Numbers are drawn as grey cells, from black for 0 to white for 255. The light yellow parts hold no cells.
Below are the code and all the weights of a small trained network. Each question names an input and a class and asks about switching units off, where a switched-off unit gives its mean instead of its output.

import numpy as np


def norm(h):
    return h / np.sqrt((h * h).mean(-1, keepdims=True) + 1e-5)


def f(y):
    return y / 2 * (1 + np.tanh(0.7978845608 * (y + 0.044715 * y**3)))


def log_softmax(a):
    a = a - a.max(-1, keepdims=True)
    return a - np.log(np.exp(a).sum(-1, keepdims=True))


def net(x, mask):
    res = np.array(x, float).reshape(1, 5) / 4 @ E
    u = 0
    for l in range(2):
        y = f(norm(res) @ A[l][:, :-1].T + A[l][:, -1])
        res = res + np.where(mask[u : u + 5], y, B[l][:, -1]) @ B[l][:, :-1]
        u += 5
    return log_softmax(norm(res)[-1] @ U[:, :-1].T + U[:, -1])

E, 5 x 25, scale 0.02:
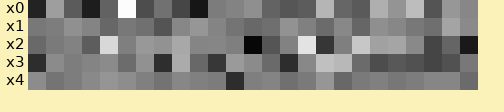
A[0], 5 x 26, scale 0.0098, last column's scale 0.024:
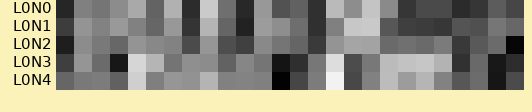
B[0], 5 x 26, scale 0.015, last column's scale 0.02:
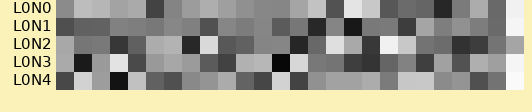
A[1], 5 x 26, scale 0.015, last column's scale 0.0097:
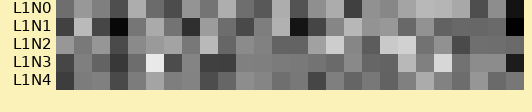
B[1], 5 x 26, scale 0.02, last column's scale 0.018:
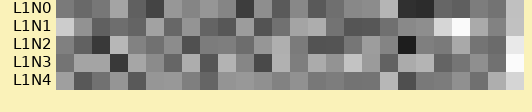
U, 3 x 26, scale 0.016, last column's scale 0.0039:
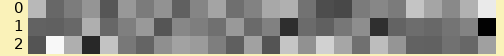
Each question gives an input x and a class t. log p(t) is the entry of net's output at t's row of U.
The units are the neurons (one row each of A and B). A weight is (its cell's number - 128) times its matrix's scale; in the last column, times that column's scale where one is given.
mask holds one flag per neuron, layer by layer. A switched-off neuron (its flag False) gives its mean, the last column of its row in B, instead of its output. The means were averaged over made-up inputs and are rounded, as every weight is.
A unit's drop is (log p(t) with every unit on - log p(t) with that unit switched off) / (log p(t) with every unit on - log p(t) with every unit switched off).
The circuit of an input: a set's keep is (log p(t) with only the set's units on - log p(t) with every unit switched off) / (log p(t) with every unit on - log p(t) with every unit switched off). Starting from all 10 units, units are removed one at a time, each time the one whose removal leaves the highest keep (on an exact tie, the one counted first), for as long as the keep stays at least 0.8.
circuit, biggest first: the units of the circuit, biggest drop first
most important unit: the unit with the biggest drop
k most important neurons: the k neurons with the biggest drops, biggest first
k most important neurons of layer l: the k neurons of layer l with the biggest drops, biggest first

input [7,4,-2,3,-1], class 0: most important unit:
L1N1
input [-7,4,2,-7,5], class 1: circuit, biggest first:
(L0N3 L1N0)
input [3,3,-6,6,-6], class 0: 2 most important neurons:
(L1N1 L0N3)
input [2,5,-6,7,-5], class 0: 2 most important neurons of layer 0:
(L0N3 L0N2)
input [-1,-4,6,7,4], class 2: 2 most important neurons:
(L0N0 L0N4)
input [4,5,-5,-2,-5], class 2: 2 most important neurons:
(L1N3 L0N4)
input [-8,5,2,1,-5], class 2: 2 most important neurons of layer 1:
(L1N2 L1N4)
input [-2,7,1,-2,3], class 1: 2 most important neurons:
(L1N0 L0N0)
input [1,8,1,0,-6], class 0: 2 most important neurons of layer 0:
(L0N2 L0N0)
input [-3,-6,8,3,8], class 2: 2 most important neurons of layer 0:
(L0N0 L0N4)
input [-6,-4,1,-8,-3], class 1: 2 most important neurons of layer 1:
(L1N0 L1N1)
